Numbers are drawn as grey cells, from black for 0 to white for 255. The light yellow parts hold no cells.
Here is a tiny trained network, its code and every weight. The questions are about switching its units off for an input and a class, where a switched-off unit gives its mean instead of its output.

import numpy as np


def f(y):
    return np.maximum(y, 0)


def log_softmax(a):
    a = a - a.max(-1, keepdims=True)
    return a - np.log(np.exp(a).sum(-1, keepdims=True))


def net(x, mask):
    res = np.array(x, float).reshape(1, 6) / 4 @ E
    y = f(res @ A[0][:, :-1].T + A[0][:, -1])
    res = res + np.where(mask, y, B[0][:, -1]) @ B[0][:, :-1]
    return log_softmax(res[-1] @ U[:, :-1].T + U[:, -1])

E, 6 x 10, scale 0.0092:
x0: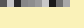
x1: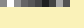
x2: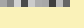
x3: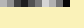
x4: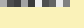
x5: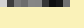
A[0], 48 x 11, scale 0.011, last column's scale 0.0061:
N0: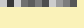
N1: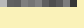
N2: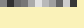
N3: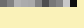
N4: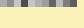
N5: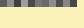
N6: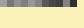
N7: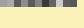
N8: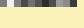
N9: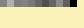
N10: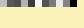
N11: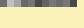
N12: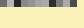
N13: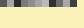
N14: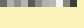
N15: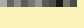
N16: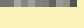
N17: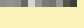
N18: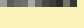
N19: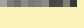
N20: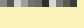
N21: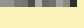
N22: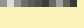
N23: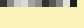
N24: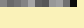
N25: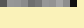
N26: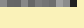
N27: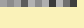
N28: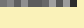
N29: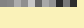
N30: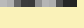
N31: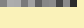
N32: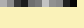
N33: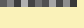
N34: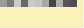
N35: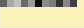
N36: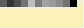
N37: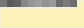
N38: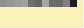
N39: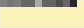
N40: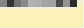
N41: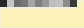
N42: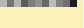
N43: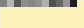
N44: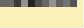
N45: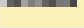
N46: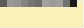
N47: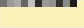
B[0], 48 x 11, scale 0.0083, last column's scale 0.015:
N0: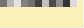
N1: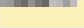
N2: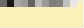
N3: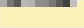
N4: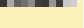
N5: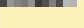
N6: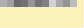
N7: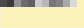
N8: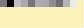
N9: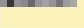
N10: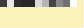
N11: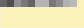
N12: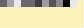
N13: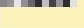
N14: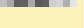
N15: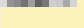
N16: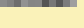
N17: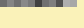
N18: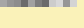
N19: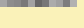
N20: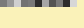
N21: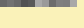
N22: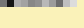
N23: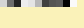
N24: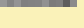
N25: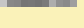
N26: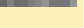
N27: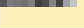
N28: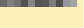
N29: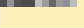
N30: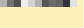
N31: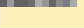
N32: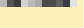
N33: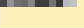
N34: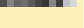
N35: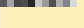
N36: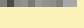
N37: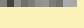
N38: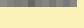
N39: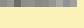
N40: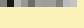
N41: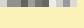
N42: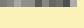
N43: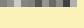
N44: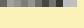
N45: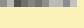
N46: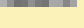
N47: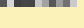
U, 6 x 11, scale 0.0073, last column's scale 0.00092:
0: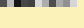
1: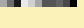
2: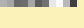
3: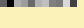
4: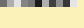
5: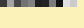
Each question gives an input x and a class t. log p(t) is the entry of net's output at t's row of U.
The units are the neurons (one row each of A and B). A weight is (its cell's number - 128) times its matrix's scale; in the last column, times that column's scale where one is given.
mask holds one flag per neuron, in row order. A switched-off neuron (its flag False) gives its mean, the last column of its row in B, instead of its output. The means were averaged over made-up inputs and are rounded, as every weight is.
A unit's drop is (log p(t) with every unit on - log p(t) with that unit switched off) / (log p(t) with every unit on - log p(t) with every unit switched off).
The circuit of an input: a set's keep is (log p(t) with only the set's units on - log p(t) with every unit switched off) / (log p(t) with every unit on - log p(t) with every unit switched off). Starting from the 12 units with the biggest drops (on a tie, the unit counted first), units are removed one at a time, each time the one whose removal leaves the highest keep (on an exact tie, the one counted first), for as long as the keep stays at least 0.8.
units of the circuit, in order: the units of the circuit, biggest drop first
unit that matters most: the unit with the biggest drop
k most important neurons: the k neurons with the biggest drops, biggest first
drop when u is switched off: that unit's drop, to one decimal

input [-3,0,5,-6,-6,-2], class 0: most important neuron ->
N35
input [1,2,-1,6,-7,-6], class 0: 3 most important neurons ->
N35, N47, N23
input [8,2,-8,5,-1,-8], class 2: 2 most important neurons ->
N41, N14
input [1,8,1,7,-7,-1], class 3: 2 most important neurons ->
N8, N22
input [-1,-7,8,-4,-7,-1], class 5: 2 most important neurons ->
N4, N34
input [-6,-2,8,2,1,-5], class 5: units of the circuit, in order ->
N4, N34
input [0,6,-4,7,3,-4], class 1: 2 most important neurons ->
N30, N32
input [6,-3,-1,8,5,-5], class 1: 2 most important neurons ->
N32, N30
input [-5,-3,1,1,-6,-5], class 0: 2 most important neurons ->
N47, N35
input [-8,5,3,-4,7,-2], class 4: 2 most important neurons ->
N0, N20
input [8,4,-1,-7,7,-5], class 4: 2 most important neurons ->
N12, N13
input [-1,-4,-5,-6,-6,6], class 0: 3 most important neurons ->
N35, N47, N29
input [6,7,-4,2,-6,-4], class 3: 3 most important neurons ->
N8, N22, N10
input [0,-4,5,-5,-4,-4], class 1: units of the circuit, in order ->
N23
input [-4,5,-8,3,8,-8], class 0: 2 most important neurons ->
N10, N7
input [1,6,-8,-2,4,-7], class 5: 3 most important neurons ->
N33, N44, N5
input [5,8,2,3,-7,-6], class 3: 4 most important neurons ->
N8, N22, N10, N11
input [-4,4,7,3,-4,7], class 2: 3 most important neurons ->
N15, N18, N6
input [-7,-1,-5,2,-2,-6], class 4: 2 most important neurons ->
N20, N0
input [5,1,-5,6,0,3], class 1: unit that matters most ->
N30
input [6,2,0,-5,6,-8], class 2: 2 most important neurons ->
N14, N41
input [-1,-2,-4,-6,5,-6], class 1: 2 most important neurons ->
N23, N3
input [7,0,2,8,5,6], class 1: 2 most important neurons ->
N32, N30
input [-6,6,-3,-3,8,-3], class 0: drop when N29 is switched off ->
0.0
